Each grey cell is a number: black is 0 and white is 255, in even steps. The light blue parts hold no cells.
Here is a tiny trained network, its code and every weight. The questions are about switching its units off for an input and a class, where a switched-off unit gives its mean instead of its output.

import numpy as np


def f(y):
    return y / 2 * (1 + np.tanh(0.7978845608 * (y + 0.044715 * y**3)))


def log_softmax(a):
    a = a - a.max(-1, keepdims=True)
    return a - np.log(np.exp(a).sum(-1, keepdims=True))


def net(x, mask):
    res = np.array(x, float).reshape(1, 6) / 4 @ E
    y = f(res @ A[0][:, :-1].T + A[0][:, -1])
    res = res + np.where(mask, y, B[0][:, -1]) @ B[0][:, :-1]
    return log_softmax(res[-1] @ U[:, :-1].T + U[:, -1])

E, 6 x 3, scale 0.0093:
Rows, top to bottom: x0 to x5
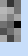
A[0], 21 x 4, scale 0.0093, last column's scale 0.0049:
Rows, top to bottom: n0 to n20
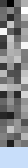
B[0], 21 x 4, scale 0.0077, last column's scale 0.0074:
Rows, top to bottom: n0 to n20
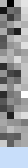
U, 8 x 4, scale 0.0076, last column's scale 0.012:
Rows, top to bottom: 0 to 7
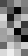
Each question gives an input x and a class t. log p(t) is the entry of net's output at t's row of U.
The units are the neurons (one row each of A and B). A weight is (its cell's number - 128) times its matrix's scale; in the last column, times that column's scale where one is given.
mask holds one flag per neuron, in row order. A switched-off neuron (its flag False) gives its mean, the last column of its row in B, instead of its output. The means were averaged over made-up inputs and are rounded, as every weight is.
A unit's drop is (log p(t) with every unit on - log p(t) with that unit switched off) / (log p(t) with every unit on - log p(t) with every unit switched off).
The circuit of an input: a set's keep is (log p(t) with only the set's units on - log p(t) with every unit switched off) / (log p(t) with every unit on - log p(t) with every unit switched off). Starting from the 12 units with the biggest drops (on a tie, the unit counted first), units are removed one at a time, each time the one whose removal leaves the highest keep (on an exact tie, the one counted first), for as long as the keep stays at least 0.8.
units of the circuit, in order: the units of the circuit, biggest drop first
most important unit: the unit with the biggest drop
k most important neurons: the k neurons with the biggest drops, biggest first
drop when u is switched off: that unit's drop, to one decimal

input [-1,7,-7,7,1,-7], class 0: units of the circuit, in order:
(n13, n9)
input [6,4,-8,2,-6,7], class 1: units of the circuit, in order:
(n4, n10)
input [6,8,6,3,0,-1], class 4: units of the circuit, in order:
(n0, n16)
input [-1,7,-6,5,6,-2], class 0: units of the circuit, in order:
(n13, n9, n1)
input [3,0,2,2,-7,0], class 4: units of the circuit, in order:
(n0, n16)
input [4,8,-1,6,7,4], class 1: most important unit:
n4
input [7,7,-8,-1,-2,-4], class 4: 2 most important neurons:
(n0, n16)
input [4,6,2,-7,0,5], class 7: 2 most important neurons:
(n8, n0)
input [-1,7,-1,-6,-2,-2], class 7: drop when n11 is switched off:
0.0
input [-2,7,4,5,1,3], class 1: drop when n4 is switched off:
0.1
